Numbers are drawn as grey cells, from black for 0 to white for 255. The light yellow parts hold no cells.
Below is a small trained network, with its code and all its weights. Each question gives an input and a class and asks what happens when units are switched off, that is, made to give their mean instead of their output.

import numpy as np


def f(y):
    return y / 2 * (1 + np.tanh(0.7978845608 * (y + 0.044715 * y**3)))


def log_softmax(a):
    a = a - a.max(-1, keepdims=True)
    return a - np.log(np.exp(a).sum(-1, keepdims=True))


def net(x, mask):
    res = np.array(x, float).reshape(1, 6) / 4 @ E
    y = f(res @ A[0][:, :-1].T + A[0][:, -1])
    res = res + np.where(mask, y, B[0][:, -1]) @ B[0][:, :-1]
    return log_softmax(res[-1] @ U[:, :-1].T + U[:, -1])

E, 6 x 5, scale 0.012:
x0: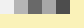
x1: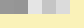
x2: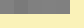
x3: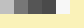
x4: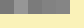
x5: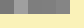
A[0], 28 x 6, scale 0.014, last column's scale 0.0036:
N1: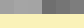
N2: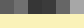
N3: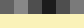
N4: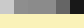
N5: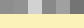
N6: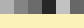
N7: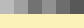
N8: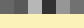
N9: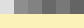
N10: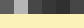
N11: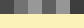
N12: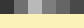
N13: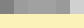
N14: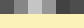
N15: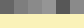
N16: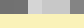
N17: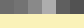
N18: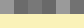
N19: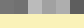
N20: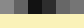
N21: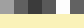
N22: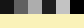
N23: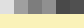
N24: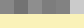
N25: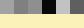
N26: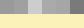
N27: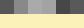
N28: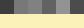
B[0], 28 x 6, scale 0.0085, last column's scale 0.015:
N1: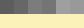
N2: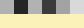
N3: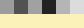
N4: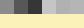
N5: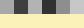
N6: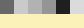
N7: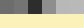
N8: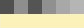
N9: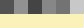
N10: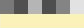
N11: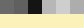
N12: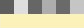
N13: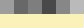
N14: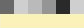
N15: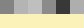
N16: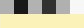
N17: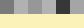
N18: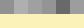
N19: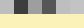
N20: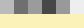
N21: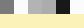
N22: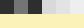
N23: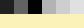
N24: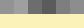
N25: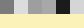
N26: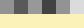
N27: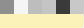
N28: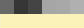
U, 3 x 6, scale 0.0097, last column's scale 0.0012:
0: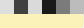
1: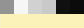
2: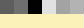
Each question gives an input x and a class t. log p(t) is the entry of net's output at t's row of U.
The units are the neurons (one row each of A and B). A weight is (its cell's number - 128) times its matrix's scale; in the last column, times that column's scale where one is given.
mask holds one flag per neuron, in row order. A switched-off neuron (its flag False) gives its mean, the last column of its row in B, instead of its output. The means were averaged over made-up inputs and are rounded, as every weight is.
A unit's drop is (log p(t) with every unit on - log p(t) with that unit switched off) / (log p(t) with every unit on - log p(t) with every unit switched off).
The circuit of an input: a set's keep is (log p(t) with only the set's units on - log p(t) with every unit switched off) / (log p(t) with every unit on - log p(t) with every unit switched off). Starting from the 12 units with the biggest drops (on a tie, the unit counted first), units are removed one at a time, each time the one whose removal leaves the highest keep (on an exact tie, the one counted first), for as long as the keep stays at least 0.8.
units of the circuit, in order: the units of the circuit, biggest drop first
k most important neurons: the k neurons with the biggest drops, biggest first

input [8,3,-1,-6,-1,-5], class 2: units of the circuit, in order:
N23
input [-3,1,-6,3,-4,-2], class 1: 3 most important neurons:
N23; N21; N25
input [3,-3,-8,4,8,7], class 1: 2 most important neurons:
N16; N6
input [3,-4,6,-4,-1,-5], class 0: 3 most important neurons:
N21; N25; N6
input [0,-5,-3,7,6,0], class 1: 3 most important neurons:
N21; N25; N6
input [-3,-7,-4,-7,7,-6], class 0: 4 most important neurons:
N3; N2; N10; N21
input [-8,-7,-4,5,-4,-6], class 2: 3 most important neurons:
N22; N11; N8
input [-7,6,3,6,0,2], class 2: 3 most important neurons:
N22; N11; N8
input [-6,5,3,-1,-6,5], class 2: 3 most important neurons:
N22; N11; N2
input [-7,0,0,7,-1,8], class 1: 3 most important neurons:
N21; N25; N6
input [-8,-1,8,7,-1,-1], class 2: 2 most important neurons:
N22; N11
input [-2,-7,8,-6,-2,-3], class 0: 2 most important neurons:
N3; N2
